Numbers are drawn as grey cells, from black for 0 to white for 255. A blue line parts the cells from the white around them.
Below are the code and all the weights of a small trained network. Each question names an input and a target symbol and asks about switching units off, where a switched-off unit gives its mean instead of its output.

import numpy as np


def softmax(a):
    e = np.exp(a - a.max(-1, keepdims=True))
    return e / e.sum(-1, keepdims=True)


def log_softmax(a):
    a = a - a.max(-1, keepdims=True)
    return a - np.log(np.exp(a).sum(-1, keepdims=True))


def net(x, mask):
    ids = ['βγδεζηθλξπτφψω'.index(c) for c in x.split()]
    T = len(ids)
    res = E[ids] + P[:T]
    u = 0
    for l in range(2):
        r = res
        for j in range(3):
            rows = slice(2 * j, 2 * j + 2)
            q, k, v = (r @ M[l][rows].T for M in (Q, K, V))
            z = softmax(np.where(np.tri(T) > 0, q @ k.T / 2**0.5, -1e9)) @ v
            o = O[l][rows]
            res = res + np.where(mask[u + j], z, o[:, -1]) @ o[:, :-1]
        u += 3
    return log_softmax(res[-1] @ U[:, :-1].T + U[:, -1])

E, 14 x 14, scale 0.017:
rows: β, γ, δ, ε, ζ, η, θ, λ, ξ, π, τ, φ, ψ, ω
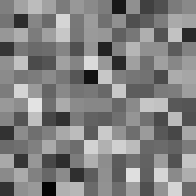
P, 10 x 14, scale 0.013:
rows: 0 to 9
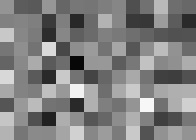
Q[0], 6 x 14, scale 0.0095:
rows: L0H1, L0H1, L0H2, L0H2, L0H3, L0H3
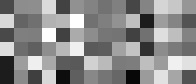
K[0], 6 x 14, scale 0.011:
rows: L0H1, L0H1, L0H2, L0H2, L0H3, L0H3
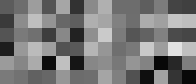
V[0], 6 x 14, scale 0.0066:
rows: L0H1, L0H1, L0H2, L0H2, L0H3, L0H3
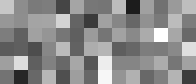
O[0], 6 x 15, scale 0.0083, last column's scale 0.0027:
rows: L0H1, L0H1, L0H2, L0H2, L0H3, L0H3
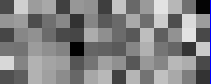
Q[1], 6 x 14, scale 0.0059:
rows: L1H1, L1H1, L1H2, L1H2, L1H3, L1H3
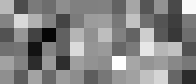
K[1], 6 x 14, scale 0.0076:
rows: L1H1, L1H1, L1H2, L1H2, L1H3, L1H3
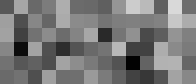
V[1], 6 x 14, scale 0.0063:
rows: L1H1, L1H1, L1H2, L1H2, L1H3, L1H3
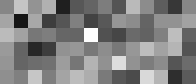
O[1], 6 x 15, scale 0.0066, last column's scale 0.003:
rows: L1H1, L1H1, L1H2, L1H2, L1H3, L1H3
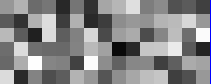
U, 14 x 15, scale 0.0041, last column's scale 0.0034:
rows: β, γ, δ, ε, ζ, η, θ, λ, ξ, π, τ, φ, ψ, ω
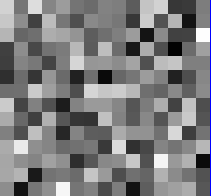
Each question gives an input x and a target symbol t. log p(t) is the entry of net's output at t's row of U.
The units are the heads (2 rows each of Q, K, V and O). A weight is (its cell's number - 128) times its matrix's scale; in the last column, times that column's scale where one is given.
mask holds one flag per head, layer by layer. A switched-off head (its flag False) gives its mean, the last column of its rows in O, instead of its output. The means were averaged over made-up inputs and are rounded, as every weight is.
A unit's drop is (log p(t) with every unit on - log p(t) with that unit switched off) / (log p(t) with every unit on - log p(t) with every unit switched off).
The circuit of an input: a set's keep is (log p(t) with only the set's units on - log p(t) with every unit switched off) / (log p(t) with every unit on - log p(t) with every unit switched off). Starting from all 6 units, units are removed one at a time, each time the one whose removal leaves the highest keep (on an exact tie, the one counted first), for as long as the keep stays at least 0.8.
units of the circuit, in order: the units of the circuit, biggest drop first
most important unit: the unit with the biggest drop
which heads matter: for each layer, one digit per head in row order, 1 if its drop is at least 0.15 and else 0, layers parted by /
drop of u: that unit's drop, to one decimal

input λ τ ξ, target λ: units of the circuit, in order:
L0H2; L1H3
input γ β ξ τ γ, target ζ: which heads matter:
011 / 000
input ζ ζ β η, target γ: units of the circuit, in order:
L1H2; L0H2; L0H3
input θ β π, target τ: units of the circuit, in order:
L0H1; L0H3
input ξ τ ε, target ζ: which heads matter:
011 / 000
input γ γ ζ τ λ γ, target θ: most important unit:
L0H3
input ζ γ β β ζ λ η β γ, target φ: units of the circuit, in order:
L0H3; L0H1
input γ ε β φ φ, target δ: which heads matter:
010 / 000
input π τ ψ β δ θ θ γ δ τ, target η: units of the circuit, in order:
L0H2; L0H3
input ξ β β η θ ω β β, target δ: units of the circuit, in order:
L0H2; L0H1
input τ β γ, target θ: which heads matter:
001 / 001
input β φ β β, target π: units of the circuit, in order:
L0H1; L1H1
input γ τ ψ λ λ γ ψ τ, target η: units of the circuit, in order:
L0H3; L0H1
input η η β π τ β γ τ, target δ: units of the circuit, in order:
L0H2
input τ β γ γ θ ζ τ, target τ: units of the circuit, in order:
L0H3; L0H1
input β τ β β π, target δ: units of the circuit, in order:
L0H2; L1H2
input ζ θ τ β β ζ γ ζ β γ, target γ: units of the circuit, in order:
L0H2; L1H2; L0H3
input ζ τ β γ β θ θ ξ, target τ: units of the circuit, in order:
L0H3; L0H1
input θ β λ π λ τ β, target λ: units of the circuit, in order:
L0H2; L1H3; L0H3
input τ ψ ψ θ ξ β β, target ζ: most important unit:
L0H2
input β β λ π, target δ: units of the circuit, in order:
L0H2; L1H2; L1H3
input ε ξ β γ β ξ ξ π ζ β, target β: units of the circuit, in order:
L1H2; L0H2
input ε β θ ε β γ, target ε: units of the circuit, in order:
L0H3; L0H1; L1H2
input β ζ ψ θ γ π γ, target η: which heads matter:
011 / 000
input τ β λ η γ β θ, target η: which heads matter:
011 / 000
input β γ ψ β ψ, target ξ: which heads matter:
101 / 001
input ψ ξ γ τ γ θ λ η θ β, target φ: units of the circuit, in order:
L0H1; L0H3
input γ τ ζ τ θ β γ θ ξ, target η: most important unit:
L0H2
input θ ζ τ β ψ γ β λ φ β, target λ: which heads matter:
010 / 001
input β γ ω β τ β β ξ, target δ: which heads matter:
110 / 000
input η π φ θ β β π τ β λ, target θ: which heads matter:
111 / 001
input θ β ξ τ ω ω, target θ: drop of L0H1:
0.2
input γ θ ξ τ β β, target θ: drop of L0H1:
0.1
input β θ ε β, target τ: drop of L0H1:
0.3
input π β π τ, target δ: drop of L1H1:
0.0
